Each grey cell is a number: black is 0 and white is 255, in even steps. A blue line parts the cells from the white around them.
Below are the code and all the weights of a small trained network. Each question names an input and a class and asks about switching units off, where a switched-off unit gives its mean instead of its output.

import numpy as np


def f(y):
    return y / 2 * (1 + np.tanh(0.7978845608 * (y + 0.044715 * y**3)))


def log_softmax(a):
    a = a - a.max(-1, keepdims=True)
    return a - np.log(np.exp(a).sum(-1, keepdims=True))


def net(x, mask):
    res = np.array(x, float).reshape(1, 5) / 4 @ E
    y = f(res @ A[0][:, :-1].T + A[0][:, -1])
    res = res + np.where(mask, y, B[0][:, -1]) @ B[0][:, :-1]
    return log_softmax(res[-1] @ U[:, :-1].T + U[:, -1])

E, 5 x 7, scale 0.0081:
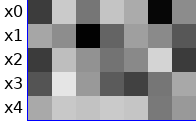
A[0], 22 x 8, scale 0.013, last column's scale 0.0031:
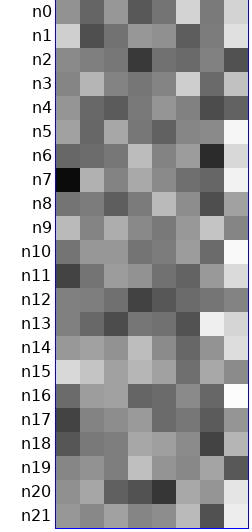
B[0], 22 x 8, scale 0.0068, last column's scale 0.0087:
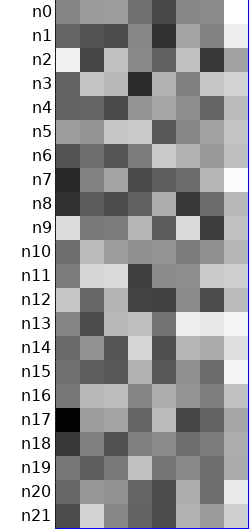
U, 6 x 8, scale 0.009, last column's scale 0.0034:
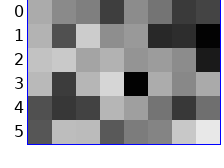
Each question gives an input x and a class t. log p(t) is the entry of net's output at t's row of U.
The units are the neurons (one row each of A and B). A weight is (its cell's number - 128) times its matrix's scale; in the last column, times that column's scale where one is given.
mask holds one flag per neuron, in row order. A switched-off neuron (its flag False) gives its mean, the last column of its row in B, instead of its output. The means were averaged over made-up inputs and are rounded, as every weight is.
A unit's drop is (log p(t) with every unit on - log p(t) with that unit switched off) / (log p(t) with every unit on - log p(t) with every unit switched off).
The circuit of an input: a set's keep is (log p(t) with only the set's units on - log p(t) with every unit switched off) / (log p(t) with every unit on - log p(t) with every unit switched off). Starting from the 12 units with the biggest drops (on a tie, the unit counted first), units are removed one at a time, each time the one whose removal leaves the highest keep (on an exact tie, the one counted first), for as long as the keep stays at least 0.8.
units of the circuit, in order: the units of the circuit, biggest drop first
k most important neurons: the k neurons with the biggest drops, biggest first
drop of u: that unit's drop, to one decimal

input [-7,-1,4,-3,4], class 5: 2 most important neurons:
[n3; n21]
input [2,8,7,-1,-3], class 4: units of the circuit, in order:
[n8]
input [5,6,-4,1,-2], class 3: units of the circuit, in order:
[n13; n3]
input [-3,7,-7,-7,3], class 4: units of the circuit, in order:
[n4; n8]
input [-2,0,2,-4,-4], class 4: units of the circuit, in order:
[n11; n13; n6]
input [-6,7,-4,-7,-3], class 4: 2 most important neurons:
[n4; n8]
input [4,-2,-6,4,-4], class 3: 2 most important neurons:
[n13; n3]
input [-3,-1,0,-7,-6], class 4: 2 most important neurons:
[n13; n4]
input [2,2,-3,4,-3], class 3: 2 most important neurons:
[n3; n13]
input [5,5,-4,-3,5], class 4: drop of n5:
0.2
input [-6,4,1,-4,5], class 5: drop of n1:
-0.1
